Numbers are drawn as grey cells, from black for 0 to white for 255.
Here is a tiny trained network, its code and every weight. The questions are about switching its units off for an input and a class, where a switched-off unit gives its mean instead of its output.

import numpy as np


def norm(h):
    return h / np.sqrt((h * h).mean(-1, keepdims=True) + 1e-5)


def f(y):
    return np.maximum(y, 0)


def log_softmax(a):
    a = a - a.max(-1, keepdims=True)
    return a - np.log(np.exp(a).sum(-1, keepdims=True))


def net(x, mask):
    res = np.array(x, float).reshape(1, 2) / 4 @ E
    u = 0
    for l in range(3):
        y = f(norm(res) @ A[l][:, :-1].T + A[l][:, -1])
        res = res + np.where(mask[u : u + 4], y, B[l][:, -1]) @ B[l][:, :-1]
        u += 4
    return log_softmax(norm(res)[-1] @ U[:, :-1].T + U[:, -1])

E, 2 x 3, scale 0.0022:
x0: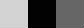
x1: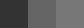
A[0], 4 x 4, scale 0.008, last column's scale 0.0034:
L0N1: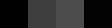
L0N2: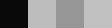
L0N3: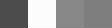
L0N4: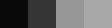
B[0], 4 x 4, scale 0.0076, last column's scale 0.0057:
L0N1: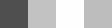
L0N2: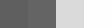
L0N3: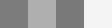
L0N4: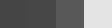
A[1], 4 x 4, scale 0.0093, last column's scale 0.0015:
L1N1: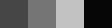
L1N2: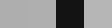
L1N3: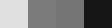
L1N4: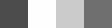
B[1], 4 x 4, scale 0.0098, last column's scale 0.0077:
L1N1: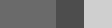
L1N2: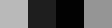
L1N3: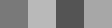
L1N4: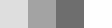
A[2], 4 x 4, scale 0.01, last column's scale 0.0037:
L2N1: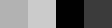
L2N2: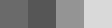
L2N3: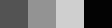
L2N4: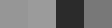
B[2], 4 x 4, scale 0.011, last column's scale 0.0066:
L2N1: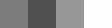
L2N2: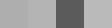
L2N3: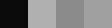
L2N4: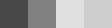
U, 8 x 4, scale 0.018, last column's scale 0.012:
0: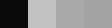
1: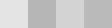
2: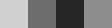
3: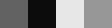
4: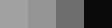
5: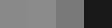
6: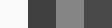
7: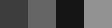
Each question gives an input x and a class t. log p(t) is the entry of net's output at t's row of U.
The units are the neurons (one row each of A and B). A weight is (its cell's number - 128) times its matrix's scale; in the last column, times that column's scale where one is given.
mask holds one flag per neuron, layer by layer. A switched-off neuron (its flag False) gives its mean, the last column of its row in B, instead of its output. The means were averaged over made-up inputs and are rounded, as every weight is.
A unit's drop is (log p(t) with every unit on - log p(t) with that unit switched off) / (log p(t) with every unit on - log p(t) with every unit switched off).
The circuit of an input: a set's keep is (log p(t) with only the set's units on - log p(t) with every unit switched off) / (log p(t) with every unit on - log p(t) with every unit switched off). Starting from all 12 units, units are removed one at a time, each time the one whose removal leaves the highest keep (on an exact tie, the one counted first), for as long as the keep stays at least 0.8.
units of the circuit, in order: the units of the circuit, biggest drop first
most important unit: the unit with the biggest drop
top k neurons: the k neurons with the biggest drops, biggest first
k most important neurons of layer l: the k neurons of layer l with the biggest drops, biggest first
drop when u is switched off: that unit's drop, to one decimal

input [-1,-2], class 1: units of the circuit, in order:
(L1N4)
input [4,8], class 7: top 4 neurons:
(L0N4, L2N4, L0N2, L1N1)
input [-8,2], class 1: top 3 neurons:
(L1N4, L0N3, L0N1)
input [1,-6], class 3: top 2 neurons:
(L0N2, L0N1)
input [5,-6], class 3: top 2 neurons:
(L0N2, L1N4)
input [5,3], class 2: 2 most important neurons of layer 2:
(L2N4, L2N2)
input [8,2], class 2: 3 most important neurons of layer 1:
(L1N4, L1N1, L1N2)
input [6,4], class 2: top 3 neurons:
(L1N4, L2N4, L2N2)
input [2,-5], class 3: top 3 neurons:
(L0N2, L0N1, L2N4)
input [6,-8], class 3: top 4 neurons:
(L0N2, L1N4, L2N4, L1N3)
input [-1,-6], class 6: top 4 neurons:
(L0N1, L1N2, L0N2, L0N4)
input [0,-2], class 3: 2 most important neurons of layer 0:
(L0N4, L0N1)
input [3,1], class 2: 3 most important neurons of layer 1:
(L1N3, L1N4, L1N1)
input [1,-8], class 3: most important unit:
L0N1
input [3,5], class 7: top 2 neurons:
(L0N4, L2N4)
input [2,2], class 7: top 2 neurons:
(L0N4, L1N4)
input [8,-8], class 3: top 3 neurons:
(L0N2, L1N4, L2N4)
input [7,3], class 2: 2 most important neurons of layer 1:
(L1N4, L1N1)
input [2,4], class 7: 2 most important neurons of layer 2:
(L2N4, L2N3)
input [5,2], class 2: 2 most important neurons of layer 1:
(L1N4, L1N3)
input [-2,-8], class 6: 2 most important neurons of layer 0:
(L0N1, L0N2)
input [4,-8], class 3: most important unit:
L0N2
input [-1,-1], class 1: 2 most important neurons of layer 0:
(L0N4, L0N3)
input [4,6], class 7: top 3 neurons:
(L0N4, L2N4, L0N2)
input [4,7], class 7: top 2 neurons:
(L0N4, L2N4)
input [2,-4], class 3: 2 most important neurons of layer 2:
(L2N4, L2N1)
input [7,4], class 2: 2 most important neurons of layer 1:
(L1N4, L1N1)
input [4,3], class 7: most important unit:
L1N4
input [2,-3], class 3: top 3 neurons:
(L0N2, L0N1, L0N3)
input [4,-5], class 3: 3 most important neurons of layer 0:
(L0N2, L0N3, L0N1)
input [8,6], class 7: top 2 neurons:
(L1N4, L0N4)
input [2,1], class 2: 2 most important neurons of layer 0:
(L0N3, L0N1)
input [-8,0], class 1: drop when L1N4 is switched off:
1.4
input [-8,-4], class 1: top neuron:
(L1N4)
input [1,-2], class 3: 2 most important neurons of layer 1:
(L1N4, L1N2)
